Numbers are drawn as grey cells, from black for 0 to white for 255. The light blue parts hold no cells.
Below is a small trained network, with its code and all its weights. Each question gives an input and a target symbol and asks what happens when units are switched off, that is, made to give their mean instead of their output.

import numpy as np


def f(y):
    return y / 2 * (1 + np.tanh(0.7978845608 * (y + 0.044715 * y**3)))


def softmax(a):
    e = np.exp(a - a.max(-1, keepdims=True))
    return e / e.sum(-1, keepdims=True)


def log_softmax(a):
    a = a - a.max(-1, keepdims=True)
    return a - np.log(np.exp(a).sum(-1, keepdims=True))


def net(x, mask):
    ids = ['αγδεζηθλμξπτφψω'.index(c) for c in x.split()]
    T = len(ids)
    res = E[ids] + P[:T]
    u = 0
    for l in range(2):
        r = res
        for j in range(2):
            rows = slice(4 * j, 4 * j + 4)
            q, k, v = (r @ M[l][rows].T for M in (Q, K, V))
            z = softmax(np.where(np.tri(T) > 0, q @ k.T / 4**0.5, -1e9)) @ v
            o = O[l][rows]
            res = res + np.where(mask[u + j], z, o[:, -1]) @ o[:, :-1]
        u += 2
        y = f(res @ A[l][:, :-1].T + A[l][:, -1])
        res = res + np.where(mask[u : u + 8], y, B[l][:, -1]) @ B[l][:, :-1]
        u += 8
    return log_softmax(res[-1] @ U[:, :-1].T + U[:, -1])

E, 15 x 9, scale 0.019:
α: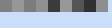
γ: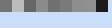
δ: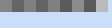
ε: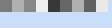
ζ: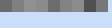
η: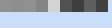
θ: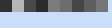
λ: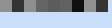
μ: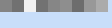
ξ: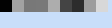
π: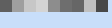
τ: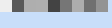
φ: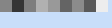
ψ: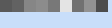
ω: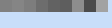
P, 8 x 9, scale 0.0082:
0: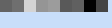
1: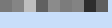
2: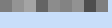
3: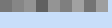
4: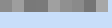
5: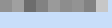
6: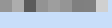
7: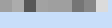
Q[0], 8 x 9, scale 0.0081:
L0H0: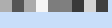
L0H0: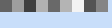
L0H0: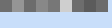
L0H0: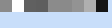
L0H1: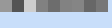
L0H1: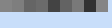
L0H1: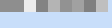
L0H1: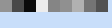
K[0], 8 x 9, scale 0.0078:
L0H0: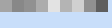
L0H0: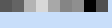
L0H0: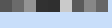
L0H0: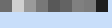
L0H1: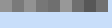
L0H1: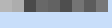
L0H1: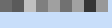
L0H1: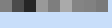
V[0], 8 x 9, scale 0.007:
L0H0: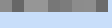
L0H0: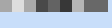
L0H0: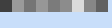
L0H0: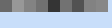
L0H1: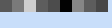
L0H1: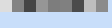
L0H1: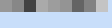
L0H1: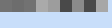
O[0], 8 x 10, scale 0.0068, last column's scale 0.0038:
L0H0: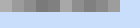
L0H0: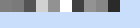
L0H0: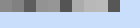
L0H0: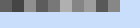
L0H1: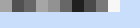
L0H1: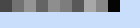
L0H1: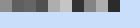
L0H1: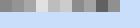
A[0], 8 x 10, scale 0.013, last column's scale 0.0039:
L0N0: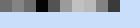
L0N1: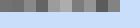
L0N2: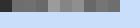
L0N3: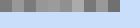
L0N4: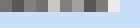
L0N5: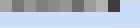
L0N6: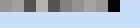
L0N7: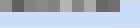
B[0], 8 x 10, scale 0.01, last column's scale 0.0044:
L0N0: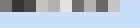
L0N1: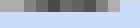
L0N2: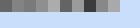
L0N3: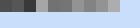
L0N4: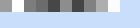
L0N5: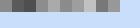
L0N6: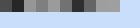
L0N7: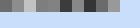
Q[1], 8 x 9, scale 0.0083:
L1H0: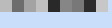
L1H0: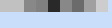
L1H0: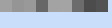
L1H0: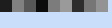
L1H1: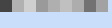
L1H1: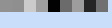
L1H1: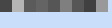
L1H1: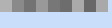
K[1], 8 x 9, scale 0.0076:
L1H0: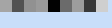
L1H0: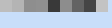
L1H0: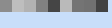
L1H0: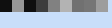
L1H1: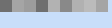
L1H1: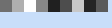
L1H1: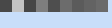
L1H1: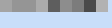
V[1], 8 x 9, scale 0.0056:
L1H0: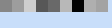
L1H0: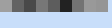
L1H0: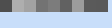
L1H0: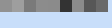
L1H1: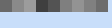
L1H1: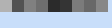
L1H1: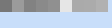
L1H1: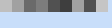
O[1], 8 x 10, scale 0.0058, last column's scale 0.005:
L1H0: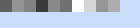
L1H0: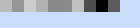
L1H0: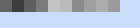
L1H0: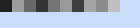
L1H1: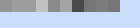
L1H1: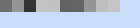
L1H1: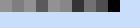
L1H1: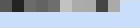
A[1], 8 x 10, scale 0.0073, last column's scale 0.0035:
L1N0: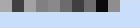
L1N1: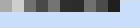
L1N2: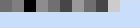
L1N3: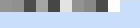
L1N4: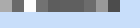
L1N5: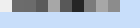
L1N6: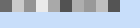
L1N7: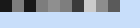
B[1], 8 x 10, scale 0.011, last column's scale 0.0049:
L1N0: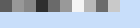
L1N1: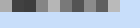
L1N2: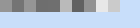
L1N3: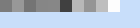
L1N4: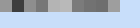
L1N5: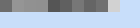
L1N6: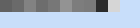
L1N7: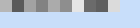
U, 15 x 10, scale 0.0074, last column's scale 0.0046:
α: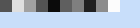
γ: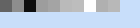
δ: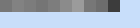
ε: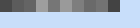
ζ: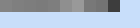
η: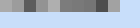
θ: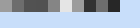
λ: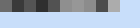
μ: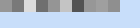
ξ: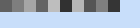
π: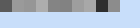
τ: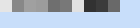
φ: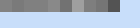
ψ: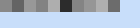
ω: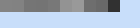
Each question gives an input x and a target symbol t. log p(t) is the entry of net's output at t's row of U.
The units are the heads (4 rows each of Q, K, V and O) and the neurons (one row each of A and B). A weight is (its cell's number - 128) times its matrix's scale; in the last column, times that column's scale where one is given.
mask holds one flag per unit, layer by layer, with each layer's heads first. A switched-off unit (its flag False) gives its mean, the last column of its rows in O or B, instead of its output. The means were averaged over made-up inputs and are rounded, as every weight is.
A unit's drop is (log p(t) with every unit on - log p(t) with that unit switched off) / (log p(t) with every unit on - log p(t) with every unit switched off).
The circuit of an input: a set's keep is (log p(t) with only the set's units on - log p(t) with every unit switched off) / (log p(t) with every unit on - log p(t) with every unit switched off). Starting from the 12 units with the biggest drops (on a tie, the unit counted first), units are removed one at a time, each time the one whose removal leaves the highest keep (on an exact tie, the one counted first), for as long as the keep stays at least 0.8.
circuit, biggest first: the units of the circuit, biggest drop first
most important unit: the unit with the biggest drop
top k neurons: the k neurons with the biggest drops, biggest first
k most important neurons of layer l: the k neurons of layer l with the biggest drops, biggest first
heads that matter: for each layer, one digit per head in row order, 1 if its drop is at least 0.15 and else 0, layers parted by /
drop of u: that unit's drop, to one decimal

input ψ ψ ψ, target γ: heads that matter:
01 / 00
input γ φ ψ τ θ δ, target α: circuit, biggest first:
(L0N0 L0N4)
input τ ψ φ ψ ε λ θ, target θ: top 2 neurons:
(L0N2 L1N7)
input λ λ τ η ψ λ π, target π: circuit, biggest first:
(L1N6 L1N2)
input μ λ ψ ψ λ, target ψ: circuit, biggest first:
(L1H1 L0H0 L0H1)
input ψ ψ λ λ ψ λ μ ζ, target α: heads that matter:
11 / 00
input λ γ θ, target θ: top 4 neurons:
(L1N7 L0N2 L1N2 L1N3)
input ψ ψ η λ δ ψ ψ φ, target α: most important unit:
L0H0
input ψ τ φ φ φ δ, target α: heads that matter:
10 / 10
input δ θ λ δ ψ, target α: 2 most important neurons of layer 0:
(L0N7 L0N1)
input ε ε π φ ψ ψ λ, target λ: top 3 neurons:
(L1N0 L1N1 L0N3)
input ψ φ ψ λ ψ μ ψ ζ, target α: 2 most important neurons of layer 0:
(L0N5 L0N0)
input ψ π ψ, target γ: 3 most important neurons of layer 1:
(L1N3 L1N5 L1N6)
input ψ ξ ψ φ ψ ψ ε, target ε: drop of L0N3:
0.2
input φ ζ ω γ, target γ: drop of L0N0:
-0.1
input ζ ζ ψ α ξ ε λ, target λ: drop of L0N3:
0.1
